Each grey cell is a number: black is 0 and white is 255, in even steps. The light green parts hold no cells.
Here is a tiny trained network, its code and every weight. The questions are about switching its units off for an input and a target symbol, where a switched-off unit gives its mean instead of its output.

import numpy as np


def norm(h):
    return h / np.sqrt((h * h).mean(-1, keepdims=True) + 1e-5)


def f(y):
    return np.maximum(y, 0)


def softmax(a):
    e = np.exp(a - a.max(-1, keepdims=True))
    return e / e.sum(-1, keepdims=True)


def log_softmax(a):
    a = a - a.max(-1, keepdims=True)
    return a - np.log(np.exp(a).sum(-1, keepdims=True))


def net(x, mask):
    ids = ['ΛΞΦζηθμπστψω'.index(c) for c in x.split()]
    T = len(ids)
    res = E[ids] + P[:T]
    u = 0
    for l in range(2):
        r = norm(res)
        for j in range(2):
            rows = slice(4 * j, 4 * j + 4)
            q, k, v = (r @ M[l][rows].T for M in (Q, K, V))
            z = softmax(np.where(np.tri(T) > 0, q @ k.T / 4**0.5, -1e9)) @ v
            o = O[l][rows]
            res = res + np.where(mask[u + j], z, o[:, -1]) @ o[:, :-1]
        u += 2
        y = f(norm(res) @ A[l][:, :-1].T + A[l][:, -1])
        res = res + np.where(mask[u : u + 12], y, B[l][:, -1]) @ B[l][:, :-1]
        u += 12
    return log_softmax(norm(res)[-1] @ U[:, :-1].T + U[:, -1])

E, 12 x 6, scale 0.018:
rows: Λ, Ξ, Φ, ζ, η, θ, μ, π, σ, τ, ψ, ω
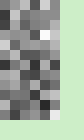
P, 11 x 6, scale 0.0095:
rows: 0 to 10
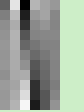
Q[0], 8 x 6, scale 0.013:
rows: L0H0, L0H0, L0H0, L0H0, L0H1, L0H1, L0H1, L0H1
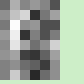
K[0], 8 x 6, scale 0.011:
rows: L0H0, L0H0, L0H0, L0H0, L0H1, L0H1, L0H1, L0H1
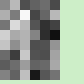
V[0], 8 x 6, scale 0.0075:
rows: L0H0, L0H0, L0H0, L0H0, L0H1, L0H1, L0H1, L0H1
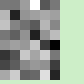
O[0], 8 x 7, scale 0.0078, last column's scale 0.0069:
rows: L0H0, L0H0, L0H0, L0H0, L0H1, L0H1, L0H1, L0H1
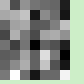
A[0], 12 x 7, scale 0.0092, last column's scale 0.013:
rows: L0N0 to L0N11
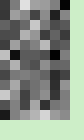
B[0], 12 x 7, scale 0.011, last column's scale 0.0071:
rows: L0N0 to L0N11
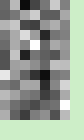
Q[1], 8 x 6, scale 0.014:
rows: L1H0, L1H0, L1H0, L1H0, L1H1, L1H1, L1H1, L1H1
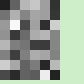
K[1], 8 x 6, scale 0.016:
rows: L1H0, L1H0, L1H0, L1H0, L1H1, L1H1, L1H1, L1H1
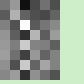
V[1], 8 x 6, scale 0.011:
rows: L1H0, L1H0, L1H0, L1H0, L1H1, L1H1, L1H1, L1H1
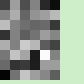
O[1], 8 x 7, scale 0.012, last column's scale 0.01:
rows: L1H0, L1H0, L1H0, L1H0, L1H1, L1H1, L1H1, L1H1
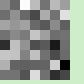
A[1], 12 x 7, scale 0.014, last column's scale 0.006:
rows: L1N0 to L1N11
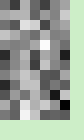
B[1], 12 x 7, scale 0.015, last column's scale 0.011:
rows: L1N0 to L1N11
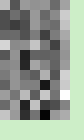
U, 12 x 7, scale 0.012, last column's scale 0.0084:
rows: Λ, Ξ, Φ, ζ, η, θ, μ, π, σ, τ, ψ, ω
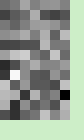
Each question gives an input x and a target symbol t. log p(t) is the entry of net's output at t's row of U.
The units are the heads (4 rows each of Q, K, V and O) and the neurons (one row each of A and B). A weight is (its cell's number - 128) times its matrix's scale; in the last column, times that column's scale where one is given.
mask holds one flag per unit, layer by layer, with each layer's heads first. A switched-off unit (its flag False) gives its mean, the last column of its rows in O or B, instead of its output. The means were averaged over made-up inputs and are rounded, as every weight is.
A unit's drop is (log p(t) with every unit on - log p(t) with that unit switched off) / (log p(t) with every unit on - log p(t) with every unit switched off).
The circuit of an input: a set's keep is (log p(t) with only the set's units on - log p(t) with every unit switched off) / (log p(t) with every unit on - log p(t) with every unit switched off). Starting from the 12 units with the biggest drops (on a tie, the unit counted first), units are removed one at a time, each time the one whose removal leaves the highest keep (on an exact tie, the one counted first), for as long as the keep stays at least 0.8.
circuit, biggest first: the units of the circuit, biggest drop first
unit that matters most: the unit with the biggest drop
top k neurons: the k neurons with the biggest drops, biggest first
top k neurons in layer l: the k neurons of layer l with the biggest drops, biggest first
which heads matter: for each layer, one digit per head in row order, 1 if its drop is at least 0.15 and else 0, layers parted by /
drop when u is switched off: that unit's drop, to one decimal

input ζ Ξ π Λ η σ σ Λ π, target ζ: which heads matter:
00 / 01
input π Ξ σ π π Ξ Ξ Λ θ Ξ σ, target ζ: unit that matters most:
L1N9
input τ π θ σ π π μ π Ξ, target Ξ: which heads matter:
00 / 11
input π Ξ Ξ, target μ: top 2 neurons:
L1N2; L0N10
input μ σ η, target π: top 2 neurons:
L0N11; L0N10
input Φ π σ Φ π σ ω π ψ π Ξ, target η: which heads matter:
01 / 00
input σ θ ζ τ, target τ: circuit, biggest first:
L1N4; L0H1
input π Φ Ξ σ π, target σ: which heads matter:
10 / 10
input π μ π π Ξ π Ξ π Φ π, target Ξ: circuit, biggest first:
L0H1; L1H0; L1N2
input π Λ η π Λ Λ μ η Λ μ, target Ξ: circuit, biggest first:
L1N2; L1H0
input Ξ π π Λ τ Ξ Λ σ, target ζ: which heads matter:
00 / 10
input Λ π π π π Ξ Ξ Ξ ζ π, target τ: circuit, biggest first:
L1H1; L0H0
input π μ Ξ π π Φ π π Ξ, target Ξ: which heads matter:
01 / 11
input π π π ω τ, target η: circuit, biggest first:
L1H1
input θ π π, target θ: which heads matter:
00 / 11
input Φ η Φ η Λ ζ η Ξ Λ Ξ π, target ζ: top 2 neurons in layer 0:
L0N1; L0N10
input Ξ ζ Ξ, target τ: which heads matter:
00 / 01
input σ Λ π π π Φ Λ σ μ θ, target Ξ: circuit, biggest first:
L1H0; L1N2
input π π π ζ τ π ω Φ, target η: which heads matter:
01 / 10
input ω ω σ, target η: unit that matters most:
L0H1
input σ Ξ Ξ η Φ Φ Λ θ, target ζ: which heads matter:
00 / 01
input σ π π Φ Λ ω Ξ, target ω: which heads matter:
01 / 00
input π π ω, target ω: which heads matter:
01 / 01
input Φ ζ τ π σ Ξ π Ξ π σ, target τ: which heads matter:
10 / 01
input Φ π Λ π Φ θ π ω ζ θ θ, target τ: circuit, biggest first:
L1H1; L0H0
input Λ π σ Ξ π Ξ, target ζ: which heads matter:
11 / 01
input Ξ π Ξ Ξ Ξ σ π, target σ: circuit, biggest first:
L0H0
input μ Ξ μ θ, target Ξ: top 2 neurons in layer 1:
L1N2; L1N11
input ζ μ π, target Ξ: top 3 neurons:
L1N2; L0N1; L0N8
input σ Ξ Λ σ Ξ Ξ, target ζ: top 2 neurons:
L1N9; L0N10
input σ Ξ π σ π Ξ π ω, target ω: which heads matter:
01 / 00
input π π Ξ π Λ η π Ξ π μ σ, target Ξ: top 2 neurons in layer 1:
L1N2; L1N8
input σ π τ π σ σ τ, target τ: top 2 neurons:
L1N4; L0N10
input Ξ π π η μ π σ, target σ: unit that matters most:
L0H0
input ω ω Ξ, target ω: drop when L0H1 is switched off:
0.2
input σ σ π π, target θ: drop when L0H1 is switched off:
0.2
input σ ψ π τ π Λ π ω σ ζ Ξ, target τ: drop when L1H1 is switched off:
0.9
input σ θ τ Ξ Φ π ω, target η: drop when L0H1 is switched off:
0.3
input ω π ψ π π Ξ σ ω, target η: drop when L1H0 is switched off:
0.3
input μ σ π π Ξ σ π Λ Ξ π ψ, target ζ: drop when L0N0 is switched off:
0.0
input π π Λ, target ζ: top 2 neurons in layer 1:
L1N9; L1N4
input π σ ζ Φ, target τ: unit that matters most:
L1H1
